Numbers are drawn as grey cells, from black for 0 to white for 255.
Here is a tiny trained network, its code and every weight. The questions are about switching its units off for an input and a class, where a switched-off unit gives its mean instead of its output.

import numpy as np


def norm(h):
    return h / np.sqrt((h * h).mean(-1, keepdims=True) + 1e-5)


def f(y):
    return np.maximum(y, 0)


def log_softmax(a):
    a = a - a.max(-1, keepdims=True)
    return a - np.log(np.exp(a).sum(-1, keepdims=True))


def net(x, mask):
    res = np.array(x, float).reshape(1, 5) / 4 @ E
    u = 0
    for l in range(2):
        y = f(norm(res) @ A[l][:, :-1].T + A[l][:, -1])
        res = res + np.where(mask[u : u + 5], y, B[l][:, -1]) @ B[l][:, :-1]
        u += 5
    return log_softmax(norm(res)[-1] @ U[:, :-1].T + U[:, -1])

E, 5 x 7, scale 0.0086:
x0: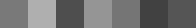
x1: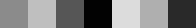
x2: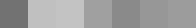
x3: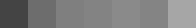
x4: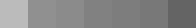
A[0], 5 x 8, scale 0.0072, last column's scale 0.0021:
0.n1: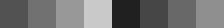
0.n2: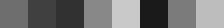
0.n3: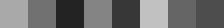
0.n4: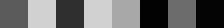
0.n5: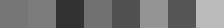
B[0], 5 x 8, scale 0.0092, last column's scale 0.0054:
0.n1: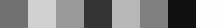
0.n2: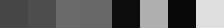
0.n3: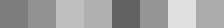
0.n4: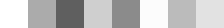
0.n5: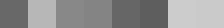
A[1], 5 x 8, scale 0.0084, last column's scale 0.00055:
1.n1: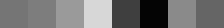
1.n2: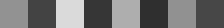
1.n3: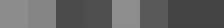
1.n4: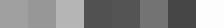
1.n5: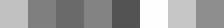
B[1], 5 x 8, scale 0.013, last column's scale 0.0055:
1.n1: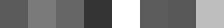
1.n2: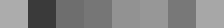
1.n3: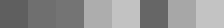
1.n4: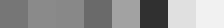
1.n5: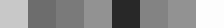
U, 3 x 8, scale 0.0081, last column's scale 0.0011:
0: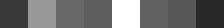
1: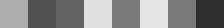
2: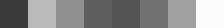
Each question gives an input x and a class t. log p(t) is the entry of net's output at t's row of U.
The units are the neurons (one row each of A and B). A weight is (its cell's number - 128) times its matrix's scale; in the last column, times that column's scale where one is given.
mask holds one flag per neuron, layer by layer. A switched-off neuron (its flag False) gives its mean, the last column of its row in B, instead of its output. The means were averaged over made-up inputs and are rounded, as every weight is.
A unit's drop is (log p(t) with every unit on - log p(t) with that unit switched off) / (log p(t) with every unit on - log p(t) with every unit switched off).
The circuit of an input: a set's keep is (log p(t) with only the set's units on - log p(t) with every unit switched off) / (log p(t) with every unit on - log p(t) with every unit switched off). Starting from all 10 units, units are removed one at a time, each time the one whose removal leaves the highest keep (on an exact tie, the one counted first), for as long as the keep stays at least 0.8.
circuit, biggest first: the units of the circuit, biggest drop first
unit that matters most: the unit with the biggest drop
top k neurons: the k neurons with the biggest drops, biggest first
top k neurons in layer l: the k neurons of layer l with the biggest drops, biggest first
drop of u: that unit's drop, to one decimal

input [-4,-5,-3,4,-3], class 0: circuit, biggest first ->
0.n4, 1.n1
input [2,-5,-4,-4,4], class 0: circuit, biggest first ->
1.n1
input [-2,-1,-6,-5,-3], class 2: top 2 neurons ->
0.n4, 0.n5
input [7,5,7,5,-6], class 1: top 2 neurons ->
0.n4, 0.n1
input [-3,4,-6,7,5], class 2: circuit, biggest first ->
0.n1, 0.n4, 1.n1
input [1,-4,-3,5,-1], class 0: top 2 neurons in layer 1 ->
1.n5, 1.n3
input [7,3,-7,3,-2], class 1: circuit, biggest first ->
0.n4, 0.n1
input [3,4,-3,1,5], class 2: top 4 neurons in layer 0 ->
0.n1, 0.n3, 0.n5, 0.n2
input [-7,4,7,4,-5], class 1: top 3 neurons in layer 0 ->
0.n1, 0.n5, 0.n2
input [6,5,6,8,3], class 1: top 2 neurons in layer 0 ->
0.n4, 0.n1
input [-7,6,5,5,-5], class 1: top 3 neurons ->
0.n1, 1.n4, 1.n1
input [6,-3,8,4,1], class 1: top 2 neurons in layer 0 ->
0.n4, 0.n5
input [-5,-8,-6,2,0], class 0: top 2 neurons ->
0.n4, 1.n1
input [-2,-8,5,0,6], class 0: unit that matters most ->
1.n1
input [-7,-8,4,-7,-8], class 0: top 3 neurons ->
0.n4, 1.n1, 0.n1
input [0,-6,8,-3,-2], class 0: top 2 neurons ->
1.n1, 0.n4
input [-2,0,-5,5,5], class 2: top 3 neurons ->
0.n4, 0.n2, 0.n5
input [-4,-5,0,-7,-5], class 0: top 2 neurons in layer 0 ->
0.n4, 0.n2
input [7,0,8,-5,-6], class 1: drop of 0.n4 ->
1.2
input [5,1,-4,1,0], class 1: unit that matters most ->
0.n4
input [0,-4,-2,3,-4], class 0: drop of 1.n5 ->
0.2
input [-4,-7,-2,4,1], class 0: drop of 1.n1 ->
0.2
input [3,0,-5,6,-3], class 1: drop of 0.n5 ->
-0.1
